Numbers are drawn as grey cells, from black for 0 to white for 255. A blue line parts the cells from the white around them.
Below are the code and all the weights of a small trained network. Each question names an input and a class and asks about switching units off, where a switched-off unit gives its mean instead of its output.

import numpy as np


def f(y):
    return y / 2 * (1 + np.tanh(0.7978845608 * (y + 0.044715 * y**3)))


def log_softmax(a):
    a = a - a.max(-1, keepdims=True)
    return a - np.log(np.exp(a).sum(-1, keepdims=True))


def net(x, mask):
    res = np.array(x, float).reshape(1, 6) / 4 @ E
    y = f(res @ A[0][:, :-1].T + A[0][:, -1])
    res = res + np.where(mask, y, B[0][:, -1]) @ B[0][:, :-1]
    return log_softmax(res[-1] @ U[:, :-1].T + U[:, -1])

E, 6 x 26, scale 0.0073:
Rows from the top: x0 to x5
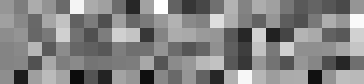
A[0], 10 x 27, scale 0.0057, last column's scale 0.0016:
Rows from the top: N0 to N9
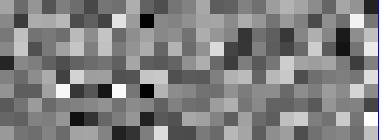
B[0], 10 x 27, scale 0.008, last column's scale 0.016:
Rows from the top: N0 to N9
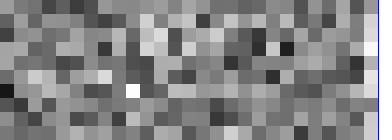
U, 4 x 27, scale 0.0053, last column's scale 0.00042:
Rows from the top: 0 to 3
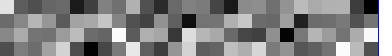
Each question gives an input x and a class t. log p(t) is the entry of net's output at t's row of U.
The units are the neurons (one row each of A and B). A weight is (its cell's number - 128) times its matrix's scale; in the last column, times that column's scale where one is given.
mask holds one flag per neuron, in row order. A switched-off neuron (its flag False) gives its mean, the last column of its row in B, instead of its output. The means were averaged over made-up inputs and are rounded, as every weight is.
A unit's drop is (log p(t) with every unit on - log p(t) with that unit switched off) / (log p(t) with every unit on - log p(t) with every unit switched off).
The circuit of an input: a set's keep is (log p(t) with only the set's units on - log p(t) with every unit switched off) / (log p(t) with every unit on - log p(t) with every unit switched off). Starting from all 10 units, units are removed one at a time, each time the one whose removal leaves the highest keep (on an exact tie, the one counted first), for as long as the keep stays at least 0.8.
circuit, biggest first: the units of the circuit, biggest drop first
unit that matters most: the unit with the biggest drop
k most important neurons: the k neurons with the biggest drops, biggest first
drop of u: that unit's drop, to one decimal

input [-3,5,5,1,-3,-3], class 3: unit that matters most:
N6
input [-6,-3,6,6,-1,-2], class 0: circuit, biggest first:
(N4; N8)
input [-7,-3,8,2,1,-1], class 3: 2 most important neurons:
(N6; N8)
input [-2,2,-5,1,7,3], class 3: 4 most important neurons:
(N3; N5; N4; N2)
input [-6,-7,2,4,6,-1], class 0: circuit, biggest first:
(N8; N4)
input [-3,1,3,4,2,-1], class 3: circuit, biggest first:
(N2; N5)
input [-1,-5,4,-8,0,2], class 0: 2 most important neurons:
(N3; N6)
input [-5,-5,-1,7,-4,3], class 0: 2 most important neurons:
(N4; N8)
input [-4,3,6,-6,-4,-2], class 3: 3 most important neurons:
(N6; N5; N4)
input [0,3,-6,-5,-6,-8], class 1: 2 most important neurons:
(N5; N9)
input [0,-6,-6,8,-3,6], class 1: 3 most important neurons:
(N5; N9; N3)
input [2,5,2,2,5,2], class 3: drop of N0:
0.0
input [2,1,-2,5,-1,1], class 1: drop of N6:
0.1
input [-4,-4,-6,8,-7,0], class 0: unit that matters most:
N8
